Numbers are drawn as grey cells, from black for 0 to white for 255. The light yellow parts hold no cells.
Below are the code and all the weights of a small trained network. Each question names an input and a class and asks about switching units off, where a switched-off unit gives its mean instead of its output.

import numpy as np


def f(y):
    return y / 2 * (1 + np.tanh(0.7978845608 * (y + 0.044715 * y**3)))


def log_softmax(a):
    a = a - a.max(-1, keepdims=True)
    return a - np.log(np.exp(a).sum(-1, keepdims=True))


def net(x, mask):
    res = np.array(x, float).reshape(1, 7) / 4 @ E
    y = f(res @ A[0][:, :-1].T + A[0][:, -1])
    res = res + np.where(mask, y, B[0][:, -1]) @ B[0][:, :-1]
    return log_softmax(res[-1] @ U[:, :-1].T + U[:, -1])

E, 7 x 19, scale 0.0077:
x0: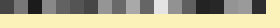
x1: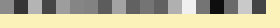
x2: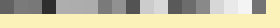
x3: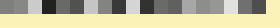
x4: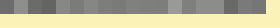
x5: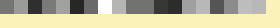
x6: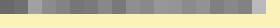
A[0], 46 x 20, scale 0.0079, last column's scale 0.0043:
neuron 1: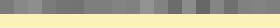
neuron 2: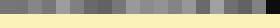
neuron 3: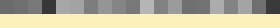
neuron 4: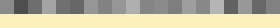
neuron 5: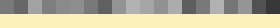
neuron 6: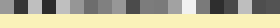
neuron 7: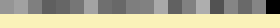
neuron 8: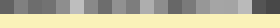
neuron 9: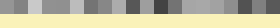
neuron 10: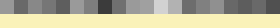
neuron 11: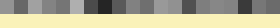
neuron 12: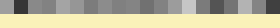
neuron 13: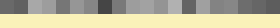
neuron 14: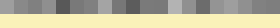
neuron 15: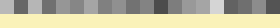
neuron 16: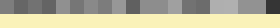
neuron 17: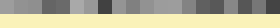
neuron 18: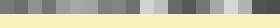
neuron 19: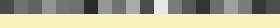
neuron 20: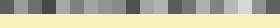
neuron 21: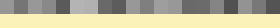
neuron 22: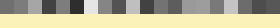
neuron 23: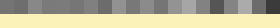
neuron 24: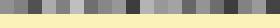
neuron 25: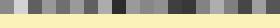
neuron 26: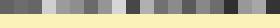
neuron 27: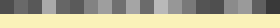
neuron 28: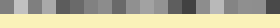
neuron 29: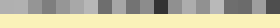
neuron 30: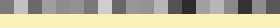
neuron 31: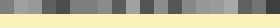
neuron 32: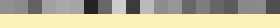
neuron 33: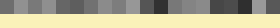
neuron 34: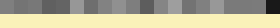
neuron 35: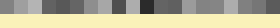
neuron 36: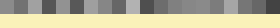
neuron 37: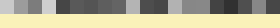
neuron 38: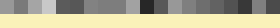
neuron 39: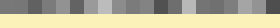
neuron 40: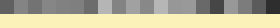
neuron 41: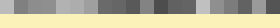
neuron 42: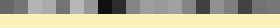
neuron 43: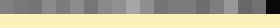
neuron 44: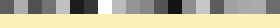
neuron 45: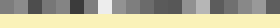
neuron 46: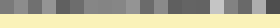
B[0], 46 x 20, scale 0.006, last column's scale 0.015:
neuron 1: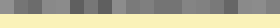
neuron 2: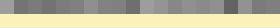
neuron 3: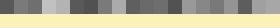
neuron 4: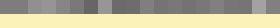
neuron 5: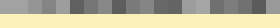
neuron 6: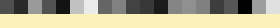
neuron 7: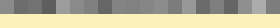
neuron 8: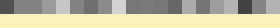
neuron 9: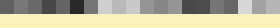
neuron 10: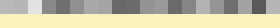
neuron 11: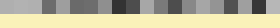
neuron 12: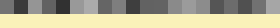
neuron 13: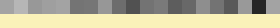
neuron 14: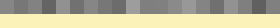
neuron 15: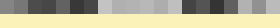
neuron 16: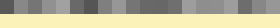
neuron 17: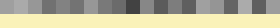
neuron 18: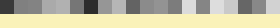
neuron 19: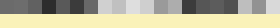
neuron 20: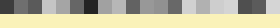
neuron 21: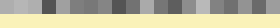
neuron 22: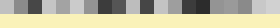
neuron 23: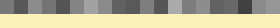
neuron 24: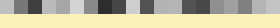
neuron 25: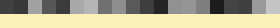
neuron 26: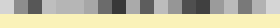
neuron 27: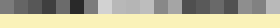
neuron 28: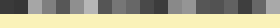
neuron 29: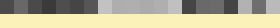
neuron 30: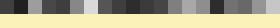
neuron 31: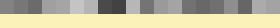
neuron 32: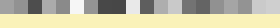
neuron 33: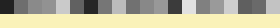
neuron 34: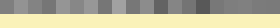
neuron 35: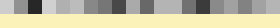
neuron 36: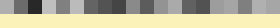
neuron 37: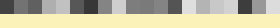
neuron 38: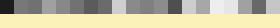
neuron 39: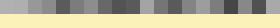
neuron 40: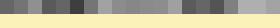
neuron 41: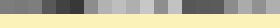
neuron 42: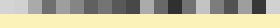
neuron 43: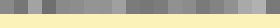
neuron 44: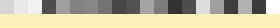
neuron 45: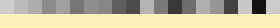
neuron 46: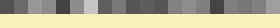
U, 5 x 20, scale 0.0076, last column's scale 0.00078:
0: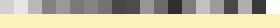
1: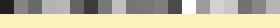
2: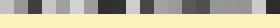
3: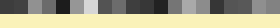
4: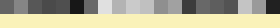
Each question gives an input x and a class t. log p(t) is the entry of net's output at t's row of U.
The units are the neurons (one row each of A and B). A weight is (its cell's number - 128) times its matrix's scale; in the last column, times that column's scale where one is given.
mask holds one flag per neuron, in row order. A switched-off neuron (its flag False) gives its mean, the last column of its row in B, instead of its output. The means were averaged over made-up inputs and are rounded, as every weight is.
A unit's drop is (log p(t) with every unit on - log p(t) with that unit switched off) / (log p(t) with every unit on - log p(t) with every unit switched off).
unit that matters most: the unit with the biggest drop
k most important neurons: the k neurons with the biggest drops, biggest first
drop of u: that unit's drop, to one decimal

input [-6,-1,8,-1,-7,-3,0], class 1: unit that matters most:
neuron 18
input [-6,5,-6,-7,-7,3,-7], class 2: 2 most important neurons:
[neuron 26; neuron 32]
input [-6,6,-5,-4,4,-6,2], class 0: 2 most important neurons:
[neuron 42; neuron 11]
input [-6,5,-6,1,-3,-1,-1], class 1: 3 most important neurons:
[neuron 37; neuron 38; neuron 33]
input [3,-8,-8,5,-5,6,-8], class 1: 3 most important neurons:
[neuron 33; neuron 37; neuron 38]
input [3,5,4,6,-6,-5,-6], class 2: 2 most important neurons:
[neuron 22; neuron 44]
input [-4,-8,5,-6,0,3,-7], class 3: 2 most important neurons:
[neuron 30; neuron 25]
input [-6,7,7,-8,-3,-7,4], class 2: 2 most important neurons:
[neuron 32; neuron 24]
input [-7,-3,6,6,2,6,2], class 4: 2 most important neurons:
[neuron 15; neuron 29]
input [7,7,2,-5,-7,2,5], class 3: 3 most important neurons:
[neuron 6; neuron 12; neuron 15]
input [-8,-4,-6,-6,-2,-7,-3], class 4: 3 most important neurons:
[neuron 29; neuron 9; neuron 41]
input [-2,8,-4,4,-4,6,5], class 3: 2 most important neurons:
[neuron 6; neuron 12]
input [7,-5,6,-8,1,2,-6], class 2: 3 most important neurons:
[neuron 32; neuron 24; neuron 26]
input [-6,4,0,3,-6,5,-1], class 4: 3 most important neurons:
[neuron 15; neuron 9; neuron 29]
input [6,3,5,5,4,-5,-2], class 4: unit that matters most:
neuron 19
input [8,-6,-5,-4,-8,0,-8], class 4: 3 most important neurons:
[neuron 19; neuron 27; neuron 6]
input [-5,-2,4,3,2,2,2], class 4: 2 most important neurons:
[neuron 15; neuron 37]
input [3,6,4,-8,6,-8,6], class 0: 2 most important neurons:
[neuron 42; neuron 10]
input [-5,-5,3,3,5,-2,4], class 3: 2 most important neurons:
[neuron 30; neuron 19]
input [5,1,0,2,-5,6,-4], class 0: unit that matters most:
neuron 44
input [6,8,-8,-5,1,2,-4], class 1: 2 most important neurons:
[neuron 37; neuron 33]
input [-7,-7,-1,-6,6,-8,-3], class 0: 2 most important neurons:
[neuron 42; neuron 11]
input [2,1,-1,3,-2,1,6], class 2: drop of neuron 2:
0.0
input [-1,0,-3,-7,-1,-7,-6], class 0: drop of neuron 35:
0.1
